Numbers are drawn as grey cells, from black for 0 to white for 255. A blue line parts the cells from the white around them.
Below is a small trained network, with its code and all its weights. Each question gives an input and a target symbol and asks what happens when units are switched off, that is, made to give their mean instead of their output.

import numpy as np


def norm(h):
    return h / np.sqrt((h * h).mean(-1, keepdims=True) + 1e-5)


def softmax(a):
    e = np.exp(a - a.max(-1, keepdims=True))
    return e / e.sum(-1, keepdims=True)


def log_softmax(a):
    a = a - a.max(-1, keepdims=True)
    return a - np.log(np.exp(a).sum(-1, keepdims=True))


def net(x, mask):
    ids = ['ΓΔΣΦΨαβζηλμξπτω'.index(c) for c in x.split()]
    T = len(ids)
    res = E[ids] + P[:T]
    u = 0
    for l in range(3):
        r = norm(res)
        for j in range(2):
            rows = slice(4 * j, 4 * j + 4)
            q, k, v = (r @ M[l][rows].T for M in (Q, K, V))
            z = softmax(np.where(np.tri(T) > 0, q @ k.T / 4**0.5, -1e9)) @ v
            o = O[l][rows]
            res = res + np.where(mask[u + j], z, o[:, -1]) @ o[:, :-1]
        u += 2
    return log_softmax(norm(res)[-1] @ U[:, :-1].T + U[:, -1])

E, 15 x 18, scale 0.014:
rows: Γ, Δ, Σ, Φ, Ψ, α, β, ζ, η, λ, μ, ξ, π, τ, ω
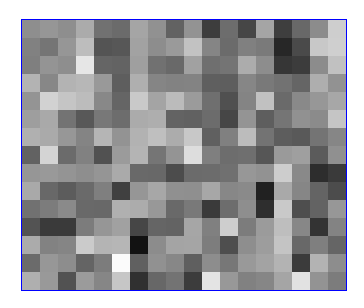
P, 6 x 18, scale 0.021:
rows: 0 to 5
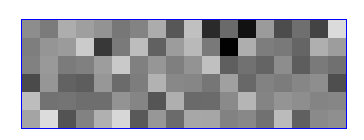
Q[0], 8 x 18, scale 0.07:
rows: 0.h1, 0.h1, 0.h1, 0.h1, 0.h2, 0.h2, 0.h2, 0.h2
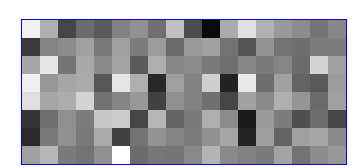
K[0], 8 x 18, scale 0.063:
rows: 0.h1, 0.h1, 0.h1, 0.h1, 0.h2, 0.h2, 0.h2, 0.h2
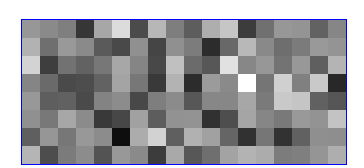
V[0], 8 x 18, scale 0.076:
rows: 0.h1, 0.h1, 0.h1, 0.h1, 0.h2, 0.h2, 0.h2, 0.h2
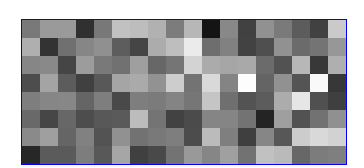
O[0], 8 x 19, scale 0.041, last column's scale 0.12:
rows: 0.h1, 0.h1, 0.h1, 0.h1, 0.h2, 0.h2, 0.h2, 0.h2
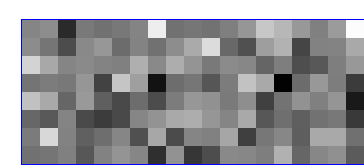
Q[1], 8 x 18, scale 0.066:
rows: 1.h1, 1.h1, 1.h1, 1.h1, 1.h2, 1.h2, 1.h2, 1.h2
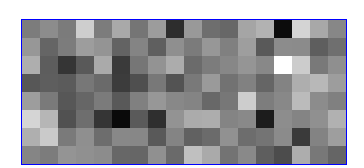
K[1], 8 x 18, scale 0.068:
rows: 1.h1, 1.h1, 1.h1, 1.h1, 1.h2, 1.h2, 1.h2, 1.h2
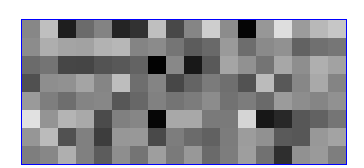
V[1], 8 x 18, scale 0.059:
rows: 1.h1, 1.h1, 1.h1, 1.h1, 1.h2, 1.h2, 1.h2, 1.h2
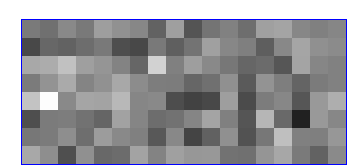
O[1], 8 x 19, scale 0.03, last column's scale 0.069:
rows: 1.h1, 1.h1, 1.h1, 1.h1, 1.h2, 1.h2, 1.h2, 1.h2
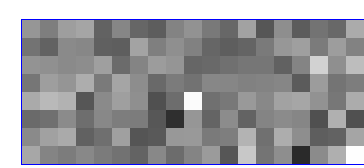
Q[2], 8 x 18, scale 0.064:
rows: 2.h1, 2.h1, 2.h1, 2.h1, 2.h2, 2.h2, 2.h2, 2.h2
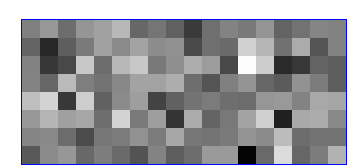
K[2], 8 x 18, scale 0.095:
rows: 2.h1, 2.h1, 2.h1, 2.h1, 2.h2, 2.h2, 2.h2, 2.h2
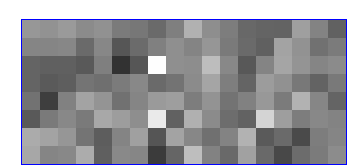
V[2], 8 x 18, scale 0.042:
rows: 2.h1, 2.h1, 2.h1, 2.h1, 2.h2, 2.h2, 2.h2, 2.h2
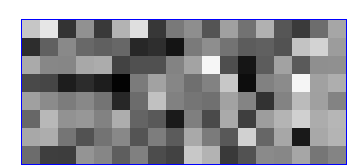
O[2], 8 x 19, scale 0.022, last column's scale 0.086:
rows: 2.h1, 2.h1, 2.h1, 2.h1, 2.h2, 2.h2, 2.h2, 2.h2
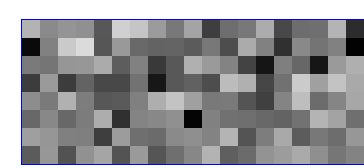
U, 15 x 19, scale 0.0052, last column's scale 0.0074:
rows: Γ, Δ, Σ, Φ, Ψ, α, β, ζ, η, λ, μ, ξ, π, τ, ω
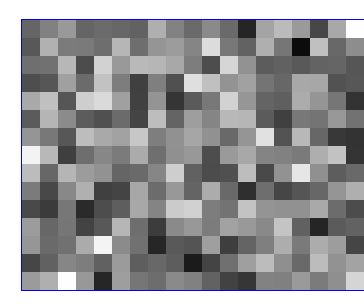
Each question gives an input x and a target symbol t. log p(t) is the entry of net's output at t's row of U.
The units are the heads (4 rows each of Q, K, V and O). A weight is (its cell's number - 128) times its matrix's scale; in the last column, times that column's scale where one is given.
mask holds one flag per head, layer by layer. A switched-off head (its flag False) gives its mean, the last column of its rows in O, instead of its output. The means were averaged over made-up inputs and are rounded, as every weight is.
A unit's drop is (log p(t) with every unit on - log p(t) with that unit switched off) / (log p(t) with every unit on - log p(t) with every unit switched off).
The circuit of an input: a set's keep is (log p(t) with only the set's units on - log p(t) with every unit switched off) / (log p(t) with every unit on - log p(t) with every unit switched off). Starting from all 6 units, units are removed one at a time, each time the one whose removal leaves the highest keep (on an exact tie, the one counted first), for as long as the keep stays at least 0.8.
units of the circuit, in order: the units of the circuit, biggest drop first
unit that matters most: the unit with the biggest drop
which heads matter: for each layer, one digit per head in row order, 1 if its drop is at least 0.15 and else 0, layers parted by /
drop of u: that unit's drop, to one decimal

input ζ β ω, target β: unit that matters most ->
0.h2
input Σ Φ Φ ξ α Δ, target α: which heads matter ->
11 / 00 / 00
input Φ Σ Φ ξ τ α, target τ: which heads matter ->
10 / 00 / 00
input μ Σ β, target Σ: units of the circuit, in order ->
0.h1, 0.h2
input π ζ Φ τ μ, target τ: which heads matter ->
10 / 00 / 00
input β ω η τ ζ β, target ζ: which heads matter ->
10 / 00 / 00
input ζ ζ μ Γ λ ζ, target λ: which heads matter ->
11 / 01 / 00
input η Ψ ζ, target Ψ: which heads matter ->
11 / 00 / 10
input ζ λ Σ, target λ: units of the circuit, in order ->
0.h2, 0.h1, 1.h2
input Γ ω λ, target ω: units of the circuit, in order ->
0.h1, 0.h2
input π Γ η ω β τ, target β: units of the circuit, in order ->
0.h2, 0.h1
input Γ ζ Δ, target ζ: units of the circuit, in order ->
0.h1, 2.h1
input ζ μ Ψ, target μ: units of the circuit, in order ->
0.h2, 0.h1
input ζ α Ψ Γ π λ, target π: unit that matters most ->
0.h1
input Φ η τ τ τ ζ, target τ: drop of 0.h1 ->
0.6
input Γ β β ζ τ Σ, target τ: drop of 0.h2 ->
0.1
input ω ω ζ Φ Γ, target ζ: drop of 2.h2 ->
0.0
